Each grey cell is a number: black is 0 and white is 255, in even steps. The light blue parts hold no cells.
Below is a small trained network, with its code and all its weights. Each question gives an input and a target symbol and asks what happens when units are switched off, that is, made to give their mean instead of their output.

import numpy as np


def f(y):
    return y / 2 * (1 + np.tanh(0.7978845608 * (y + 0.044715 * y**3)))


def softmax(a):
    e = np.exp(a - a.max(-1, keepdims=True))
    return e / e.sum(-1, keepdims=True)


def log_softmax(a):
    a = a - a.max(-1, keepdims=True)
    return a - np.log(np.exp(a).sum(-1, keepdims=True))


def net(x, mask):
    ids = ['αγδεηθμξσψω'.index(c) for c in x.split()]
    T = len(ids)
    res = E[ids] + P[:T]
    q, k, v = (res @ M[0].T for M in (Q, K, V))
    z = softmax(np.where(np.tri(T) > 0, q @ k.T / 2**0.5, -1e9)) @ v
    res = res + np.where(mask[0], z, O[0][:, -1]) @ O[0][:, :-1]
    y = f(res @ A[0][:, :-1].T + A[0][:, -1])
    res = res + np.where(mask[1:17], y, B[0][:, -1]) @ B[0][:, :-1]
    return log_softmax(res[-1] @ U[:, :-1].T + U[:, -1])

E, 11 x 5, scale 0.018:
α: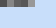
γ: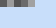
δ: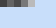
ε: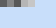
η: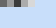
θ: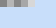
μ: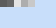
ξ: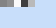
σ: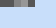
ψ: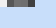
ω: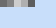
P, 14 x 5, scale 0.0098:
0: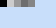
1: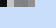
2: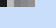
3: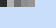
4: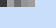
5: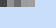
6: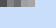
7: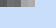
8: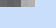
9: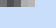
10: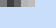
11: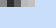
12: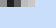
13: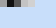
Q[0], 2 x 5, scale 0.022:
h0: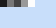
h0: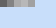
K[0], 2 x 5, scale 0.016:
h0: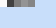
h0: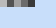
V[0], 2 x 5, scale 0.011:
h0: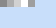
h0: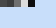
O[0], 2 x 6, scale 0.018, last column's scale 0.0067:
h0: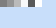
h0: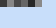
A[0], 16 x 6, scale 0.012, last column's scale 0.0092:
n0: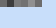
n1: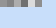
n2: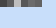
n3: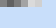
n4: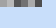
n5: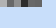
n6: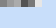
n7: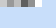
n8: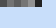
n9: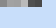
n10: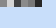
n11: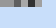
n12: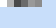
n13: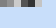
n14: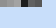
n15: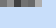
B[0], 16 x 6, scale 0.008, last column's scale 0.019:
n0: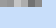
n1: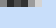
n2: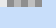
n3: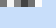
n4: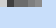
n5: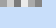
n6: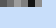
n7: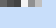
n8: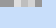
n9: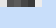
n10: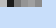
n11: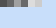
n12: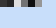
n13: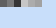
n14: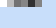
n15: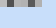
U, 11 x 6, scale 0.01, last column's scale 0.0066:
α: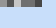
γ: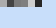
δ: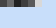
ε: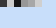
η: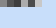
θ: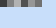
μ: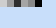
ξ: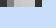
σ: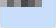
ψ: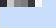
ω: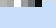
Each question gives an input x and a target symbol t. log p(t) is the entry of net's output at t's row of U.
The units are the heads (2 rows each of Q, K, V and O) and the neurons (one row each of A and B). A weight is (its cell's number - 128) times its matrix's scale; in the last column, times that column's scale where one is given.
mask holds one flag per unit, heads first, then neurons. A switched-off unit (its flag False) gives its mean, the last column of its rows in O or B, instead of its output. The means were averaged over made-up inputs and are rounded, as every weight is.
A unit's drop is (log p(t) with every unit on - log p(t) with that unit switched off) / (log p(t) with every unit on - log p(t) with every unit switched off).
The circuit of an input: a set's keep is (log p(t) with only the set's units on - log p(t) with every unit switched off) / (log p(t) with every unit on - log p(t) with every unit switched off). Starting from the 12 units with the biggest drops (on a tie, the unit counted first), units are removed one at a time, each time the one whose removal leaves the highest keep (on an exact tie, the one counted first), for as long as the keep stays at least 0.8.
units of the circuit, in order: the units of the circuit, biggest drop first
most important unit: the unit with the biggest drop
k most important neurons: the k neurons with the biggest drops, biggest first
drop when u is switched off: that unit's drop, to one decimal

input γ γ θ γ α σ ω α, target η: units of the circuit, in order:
[h0, n3]
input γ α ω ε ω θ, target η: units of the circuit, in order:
[n9, h0]
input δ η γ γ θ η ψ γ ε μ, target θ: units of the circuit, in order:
[h0, n9]
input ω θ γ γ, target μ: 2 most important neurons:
[n9, n12]
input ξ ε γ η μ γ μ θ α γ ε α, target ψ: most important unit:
n1
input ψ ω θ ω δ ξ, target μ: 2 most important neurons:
[n14, n5]
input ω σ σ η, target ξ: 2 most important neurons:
[n9, n8]
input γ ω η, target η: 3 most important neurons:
[n9, n3, n10]
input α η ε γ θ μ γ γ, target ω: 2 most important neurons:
[n9, n1]
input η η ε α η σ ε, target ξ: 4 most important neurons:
[n9, n8, n11, n1]
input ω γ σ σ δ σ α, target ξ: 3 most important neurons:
[n9, n8, n11]
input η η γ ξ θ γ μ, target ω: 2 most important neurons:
[n9, n3]
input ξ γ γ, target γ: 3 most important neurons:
[n1, n7, n4]
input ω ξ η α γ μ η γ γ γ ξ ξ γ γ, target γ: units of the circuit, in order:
[h0]
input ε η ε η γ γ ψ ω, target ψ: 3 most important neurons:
[n9, n1, n7]
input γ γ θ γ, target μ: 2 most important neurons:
[n9, n7]
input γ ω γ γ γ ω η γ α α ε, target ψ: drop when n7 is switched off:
0.2
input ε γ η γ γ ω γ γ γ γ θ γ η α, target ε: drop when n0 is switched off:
0.0
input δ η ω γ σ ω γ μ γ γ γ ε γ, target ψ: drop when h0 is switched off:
0.1
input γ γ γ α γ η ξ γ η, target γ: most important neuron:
[n1]
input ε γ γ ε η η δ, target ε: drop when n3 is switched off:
0.1
